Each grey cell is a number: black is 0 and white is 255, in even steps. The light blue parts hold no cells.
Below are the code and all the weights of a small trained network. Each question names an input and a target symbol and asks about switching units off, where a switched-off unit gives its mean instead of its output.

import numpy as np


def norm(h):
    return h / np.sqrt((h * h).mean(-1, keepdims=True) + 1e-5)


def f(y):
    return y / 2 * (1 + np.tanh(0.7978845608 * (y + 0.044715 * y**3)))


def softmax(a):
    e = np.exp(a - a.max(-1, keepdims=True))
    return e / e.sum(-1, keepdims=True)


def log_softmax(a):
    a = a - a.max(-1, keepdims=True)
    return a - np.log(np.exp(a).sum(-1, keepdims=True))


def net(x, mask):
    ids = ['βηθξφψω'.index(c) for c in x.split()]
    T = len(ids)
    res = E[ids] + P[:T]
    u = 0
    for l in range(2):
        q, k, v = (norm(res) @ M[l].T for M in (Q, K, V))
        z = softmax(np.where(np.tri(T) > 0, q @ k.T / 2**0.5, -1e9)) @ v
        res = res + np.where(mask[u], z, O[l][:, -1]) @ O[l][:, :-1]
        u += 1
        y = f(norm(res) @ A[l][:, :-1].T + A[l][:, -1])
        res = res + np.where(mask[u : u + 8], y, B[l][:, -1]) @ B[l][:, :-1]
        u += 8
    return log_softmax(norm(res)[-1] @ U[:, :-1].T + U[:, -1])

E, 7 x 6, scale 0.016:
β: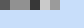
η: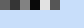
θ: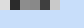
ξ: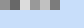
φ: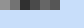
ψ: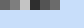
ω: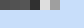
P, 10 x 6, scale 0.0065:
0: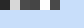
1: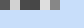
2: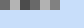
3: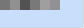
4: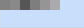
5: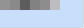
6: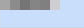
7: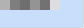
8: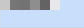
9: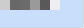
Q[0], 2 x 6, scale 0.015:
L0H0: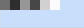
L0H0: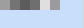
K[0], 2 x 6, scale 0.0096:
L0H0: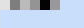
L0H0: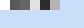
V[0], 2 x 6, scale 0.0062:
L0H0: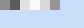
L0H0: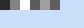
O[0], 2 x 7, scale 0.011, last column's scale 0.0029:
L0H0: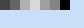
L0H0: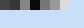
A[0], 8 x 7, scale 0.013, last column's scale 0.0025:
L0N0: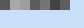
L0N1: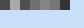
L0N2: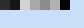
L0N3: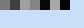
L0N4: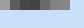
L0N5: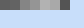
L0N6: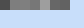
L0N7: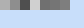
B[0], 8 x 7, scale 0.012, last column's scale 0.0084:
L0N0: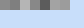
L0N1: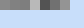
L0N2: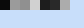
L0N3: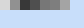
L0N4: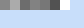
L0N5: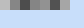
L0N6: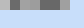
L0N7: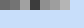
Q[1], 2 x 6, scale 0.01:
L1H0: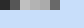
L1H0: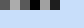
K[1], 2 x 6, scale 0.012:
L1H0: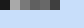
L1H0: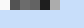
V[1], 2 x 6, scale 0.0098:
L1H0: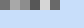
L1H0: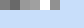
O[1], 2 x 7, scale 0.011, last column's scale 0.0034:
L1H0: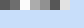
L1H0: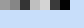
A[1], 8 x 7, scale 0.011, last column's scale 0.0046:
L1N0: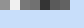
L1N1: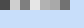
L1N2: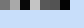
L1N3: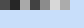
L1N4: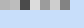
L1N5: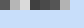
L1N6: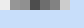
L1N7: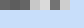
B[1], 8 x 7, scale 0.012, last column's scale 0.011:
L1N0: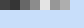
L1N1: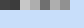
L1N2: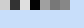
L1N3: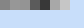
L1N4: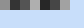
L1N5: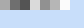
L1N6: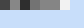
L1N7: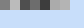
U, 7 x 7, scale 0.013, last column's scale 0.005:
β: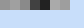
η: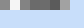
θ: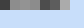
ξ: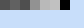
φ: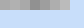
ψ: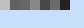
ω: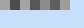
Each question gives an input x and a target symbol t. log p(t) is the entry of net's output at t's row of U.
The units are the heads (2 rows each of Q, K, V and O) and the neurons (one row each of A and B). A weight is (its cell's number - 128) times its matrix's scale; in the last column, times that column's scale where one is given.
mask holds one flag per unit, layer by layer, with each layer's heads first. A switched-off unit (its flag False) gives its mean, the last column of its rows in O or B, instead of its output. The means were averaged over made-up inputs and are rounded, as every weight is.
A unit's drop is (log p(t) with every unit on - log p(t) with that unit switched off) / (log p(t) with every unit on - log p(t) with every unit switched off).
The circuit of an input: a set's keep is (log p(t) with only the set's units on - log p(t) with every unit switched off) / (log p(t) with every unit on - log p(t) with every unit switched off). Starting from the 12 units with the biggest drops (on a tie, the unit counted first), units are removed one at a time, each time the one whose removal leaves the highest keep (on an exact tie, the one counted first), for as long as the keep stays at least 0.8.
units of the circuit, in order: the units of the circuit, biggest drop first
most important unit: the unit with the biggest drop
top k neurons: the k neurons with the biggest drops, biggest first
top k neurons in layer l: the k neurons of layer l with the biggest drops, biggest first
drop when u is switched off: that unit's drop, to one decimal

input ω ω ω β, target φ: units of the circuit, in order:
(L1H0; L1N6; L1N0; L0N2)
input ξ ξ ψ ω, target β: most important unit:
L1N3
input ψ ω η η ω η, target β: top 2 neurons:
(L1N3; L1N0)
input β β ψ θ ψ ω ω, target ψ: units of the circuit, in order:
(L0H0; L1N4)
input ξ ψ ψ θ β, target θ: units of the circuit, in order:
(L0H0; L1N1; L1N4)
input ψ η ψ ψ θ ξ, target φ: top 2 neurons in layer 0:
(L0N7; L0N1)
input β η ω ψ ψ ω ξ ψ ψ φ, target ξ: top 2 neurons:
(L1N0; L0N4)
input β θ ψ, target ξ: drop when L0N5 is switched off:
0.0
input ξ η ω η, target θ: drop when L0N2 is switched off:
0.3
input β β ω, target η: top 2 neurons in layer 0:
(L0N2; L0N3)
